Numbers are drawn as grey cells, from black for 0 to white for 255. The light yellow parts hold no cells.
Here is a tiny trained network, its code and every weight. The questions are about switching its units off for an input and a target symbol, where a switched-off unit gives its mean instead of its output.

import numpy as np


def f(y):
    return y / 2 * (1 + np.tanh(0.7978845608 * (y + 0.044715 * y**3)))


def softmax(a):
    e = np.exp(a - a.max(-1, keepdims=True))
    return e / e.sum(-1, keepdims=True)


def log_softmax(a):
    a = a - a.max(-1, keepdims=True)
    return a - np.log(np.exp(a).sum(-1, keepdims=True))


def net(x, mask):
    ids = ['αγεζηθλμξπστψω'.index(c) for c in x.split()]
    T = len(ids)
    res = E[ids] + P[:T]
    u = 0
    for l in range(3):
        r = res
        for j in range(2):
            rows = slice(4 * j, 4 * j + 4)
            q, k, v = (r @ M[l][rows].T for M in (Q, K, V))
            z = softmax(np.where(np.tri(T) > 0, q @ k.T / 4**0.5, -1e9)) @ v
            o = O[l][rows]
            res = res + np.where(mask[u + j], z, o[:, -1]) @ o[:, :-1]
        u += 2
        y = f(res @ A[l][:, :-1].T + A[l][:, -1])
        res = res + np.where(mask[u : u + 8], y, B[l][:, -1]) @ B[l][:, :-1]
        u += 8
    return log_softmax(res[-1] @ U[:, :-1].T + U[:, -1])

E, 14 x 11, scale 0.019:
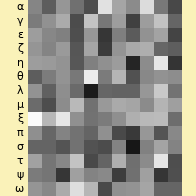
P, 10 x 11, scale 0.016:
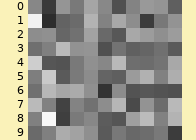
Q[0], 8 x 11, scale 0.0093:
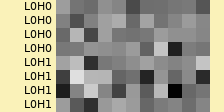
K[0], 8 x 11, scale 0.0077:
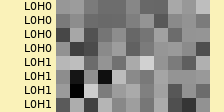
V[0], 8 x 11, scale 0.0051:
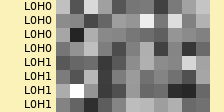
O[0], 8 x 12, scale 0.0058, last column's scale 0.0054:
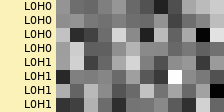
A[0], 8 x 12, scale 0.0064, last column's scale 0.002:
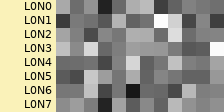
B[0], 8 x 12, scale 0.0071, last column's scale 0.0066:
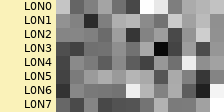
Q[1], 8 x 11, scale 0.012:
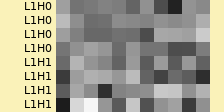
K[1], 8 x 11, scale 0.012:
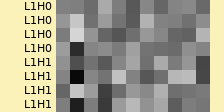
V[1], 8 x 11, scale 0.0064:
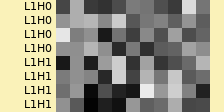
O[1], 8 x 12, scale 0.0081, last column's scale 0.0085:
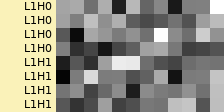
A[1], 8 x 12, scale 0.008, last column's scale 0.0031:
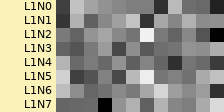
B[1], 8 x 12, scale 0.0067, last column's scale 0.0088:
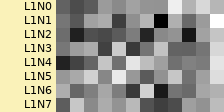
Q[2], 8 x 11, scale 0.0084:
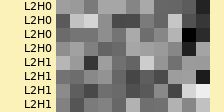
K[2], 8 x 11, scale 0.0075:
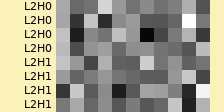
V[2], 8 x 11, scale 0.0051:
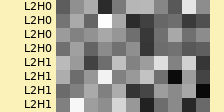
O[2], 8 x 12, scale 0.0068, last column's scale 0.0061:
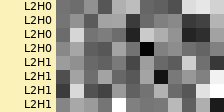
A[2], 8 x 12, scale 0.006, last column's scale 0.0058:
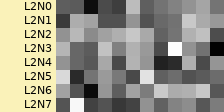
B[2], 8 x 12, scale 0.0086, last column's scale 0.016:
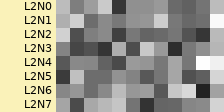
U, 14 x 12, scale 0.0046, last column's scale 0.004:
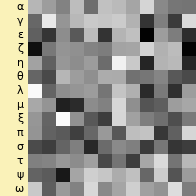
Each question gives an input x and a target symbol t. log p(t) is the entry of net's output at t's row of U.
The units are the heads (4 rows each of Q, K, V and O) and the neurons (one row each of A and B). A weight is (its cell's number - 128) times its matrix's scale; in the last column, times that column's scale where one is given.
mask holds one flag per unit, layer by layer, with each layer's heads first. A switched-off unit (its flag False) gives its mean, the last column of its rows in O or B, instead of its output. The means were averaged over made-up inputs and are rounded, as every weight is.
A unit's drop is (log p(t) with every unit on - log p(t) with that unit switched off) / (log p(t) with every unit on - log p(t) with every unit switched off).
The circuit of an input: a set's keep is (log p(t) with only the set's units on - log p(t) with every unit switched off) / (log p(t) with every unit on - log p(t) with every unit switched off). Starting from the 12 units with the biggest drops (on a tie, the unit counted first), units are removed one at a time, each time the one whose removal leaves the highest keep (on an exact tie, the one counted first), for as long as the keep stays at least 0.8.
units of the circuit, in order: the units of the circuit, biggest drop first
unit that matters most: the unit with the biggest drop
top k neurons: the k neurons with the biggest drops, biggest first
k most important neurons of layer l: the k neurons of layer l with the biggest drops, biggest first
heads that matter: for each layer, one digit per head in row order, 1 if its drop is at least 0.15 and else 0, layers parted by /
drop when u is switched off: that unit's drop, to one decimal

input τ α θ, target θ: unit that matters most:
L1N1
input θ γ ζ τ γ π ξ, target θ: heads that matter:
00 / 01 / 01
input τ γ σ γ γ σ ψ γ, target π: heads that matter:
01 / 01 / 10
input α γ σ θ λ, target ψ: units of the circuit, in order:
L1H1, L2N6
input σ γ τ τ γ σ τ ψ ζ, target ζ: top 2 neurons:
L0N1, L1N1
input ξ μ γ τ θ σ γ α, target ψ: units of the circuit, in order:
L1H1, L0N0
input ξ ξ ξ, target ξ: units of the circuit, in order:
L1H1, L1N6
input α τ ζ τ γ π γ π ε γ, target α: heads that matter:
01 / 10 / 10
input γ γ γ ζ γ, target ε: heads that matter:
00 / 11 / 00
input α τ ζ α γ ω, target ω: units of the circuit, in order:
L1H0, L2H1, L1N0, L0N1
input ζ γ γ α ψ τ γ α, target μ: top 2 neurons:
L1N6, L2N3
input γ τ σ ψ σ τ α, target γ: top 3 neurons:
L2N1, L0N4, L2N4
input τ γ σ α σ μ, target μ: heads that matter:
00 / 11 / 01
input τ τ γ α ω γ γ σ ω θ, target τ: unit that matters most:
L2H1
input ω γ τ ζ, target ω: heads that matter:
00 / 11 / 01
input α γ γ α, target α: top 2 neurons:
L0N5, L1N0
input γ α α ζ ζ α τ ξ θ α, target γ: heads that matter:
00 / 01 / 01
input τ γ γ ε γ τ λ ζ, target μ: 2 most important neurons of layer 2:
L2N5, L2N3
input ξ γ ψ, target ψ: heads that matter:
11 / 10 / 01
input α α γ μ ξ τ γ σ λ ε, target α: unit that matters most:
L1H0
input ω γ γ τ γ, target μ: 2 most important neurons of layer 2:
L2N5, L2N3
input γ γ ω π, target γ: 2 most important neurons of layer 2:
L2N1, L2N4
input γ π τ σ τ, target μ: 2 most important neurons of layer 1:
L1N6, L1N5
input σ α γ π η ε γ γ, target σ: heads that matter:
01 / 01 / 01
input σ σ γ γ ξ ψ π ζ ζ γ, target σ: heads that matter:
00 / 11 / 00
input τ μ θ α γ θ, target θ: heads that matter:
00 / 01 / 01
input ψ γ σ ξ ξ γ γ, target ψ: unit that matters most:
L1N0
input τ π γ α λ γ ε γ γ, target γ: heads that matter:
00 / 01 / 00
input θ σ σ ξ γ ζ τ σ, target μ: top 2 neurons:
L2N3, L1N5
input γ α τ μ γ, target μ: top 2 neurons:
L1N6, L0N0
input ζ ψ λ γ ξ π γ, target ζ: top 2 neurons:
L1N0, L0N1
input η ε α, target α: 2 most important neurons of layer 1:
L1N1, L1N5
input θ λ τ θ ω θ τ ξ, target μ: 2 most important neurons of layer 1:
L1N4, L1N6
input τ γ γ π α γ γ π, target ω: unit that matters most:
L1N5
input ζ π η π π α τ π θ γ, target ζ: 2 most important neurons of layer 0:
L0N1, L0N6
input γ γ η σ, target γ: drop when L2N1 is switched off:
0.2
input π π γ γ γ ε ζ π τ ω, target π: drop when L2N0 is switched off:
0.0
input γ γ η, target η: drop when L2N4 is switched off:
0.1
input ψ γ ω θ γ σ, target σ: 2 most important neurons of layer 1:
L1N1, L1N5
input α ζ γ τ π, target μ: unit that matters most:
L1H1
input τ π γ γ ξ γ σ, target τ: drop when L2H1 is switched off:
0.5
